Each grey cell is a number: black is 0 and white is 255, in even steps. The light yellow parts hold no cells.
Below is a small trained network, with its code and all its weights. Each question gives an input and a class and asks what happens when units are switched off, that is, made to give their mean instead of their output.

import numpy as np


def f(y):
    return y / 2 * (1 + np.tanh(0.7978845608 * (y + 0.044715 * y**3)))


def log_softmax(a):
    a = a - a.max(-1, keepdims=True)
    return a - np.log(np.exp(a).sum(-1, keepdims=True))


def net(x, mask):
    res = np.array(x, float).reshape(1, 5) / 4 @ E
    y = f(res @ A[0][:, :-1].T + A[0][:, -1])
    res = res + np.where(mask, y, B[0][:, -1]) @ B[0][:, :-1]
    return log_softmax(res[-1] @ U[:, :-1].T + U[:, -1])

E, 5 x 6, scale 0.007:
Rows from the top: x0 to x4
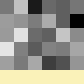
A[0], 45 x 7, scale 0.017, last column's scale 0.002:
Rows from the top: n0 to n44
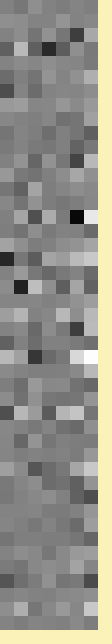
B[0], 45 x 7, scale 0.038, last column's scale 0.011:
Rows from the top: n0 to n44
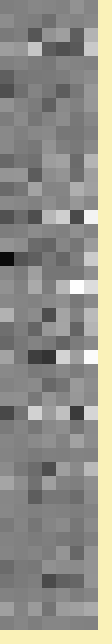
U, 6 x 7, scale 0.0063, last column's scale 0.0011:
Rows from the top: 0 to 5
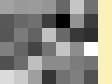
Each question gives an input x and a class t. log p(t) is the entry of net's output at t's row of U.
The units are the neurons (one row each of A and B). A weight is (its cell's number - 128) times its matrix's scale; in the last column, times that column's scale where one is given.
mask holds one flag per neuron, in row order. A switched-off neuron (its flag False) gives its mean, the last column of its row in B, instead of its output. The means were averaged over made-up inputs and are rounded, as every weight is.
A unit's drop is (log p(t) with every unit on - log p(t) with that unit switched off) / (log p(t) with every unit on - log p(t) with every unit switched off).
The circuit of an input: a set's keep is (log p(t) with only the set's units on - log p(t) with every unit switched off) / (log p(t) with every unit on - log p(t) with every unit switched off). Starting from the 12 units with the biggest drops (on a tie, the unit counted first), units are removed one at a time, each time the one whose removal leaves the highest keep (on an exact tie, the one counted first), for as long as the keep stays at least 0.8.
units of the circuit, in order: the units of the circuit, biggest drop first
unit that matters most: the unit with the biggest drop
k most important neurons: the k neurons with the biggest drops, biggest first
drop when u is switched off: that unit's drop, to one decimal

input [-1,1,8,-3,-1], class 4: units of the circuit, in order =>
n25, n29
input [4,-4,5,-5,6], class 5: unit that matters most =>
n3
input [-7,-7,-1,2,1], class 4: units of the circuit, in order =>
n29, n25
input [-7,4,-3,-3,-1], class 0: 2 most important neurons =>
n25, n20
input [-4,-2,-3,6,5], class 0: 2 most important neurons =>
n15, n20
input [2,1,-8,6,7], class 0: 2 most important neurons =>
n15, n20
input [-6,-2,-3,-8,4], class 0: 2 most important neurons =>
n20, n15
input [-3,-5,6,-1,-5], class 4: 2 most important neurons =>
n29, n15
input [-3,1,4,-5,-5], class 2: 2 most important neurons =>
n25, n20
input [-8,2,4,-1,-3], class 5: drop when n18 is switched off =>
0.3
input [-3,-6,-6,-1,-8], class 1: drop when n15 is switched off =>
0.2
